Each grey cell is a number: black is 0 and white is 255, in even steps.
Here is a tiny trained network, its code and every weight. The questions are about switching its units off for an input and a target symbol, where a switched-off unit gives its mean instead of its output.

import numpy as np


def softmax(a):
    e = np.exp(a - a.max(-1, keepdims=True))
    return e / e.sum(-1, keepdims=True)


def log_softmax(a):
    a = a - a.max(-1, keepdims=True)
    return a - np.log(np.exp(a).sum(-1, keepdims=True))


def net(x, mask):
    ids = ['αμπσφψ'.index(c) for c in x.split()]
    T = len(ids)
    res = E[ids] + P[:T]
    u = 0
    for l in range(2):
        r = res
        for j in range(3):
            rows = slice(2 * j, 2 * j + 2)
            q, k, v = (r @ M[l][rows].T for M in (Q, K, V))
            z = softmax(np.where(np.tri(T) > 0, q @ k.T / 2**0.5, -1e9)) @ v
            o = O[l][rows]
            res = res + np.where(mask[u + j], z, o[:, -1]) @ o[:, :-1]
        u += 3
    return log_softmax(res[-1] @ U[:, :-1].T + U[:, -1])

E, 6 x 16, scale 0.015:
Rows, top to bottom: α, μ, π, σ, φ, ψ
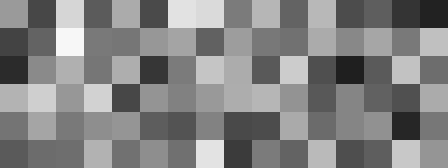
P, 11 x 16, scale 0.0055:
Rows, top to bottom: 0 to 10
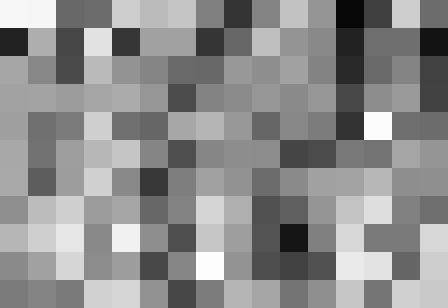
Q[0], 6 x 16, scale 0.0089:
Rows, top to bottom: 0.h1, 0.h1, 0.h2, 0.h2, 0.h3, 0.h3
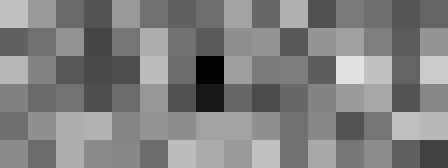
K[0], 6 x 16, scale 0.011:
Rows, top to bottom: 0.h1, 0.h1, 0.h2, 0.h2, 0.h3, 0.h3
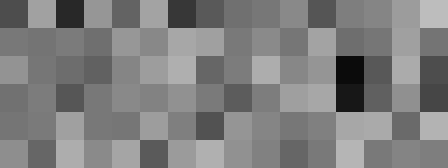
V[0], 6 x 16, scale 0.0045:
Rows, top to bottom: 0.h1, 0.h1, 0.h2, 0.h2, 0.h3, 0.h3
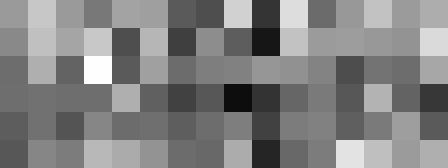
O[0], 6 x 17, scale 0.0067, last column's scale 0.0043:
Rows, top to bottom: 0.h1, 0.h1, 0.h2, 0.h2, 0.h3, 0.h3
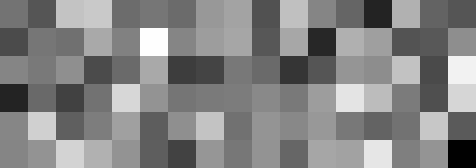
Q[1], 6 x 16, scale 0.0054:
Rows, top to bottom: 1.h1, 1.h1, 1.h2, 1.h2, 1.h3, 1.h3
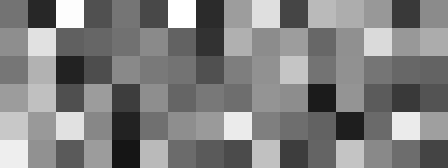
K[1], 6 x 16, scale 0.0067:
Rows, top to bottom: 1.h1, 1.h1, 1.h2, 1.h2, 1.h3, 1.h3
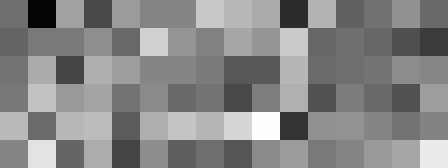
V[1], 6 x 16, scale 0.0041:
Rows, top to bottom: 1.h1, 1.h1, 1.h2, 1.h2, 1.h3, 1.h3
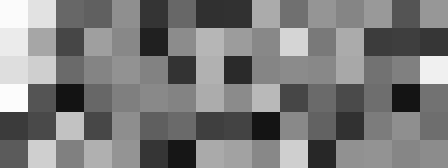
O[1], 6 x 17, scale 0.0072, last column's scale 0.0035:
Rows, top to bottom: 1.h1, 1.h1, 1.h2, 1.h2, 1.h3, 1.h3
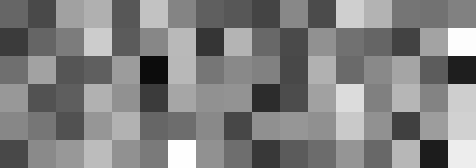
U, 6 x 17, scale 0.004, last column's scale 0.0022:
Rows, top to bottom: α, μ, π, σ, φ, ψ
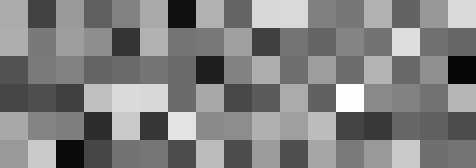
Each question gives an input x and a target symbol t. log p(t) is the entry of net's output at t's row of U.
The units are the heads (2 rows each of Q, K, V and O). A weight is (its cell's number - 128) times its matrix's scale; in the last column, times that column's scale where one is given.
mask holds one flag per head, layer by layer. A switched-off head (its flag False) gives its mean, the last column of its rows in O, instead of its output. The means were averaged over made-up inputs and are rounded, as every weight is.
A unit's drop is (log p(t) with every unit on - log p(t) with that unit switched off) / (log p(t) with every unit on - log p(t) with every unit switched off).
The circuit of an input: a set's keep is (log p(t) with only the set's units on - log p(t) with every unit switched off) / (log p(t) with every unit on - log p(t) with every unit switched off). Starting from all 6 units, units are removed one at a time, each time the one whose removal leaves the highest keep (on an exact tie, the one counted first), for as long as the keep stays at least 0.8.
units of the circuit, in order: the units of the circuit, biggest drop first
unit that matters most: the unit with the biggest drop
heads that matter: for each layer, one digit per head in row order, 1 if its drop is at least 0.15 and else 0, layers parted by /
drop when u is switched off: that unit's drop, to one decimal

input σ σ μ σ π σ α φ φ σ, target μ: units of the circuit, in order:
(0.h2 1.h3)
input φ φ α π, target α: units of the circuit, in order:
(1.h3 0.h3)
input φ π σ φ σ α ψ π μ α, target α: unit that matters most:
1.h1
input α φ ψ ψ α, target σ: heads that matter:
110 / 110
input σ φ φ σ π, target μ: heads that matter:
010 / 001
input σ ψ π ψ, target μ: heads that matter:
010 / 000
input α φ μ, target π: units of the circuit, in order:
(0.h1 1.h1 1.h3)
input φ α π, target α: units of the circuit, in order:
(1.h3 0.h1)
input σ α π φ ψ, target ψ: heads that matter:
100 / 000
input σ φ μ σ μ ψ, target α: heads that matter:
001 / 010
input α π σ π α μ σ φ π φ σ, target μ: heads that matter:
010 / 001
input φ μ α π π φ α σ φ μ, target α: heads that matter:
011 / 011
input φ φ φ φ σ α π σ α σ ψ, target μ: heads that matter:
011 / 011
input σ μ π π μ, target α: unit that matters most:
1.h2
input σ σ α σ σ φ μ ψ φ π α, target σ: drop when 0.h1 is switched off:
0.8
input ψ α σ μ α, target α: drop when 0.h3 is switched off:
0.2
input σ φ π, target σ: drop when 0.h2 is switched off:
0.4
